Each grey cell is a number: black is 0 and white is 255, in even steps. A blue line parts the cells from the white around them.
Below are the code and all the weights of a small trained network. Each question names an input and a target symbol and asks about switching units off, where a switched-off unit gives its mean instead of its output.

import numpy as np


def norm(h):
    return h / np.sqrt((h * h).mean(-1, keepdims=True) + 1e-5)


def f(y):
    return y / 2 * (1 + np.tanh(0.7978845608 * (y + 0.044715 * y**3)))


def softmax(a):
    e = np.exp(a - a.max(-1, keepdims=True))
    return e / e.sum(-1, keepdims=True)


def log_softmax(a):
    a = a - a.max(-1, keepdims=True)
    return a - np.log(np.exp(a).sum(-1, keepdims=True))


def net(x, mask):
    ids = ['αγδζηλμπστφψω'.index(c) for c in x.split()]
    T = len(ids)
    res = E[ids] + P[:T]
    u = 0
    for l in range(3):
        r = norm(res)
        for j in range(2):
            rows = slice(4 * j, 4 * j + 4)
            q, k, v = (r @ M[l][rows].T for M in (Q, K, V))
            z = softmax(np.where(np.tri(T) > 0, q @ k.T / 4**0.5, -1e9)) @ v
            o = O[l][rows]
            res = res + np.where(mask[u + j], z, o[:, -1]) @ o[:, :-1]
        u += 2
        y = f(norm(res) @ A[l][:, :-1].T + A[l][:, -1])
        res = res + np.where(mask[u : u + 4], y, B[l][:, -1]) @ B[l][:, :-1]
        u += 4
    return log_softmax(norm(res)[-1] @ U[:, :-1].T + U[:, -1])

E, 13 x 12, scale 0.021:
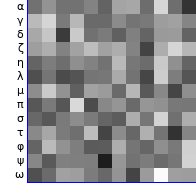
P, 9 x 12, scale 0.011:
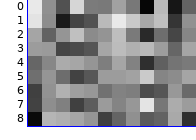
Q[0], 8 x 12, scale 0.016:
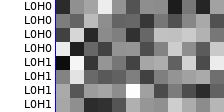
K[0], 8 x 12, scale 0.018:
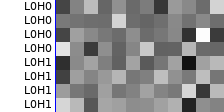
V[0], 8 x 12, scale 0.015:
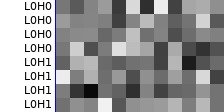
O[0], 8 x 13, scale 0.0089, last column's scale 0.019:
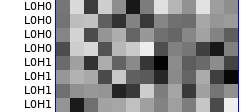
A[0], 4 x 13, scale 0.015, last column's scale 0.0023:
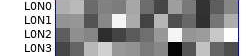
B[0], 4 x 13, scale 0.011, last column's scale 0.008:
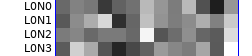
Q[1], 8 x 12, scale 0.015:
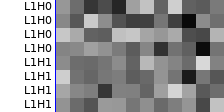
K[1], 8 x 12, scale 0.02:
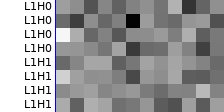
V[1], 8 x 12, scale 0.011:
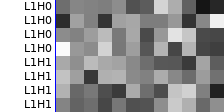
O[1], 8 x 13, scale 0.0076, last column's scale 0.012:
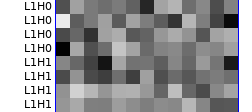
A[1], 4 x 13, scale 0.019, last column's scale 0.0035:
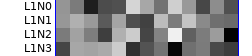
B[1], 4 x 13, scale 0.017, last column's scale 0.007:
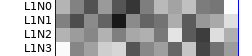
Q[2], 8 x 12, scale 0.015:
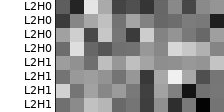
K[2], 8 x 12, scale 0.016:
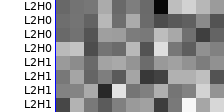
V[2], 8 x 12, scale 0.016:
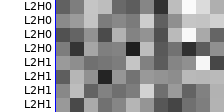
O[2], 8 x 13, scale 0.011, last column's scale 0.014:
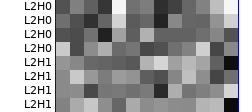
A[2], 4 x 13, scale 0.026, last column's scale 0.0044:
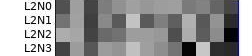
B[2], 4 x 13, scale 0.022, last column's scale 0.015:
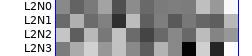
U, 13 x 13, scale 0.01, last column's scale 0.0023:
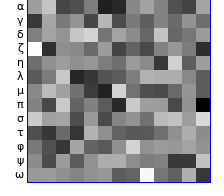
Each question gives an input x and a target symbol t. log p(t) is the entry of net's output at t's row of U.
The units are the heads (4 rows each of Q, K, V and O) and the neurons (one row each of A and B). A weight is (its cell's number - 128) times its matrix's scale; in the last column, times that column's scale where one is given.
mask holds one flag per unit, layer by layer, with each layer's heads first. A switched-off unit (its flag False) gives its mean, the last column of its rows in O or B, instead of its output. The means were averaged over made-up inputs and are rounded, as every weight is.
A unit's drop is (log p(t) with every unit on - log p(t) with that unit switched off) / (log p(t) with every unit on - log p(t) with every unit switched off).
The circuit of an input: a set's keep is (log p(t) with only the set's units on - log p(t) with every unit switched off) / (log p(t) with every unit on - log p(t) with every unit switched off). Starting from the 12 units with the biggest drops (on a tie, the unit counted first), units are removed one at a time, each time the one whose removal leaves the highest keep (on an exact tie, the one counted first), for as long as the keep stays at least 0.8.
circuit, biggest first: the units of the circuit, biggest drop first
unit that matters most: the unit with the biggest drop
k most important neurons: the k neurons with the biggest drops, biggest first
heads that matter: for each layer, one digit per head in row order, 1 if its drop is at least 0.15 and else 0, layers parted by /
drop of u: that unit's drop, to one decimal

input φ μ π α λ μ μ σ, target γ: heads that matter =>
01 / 00 / 00
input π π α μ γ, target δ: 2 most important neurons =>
(L1N3; L0N1)
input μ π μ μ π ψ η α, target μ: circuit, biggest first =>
(L0H1; L0N2)
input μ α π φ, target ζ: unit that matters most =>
L2N2
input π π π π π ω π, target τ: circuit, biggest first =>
(L0H0; L2H0)
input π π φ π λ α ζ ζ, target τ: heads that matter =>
01 / 00 / 10
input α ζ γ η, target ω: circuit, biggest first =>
(L0H1; L1N2; L1H1)
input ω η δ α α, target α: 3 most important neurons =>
(L1N3; L2N0; L0N3)
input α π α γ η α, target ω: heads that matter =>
01 / 00 / 00
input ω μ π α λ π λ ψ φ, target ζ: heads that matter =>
11 / 10 / 10
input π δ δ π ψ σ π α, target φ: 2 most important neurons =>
(L1N0; L2N3)
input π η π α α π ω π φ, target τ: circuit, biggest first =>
(L2H0; L0H0)
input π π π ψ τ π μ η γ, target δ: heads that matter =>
11 / 00 / 00
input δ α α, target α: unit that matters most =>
L0H1
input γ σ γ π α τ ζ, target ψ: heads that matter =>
10 / 00 / 00
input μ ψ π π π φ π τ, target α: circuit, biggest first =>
(L0H1; L0N0)
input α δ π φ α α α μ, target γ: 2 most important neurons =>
(L0N1; L2N1)
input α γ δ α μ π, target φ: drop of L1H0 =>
0.0
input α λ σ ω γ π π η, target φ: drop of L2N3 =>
0.1
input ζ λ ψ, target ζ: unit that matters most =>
L0H0
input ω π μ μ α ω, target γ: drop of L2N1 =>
0.1
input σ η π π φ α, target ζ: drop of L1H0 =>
0.2
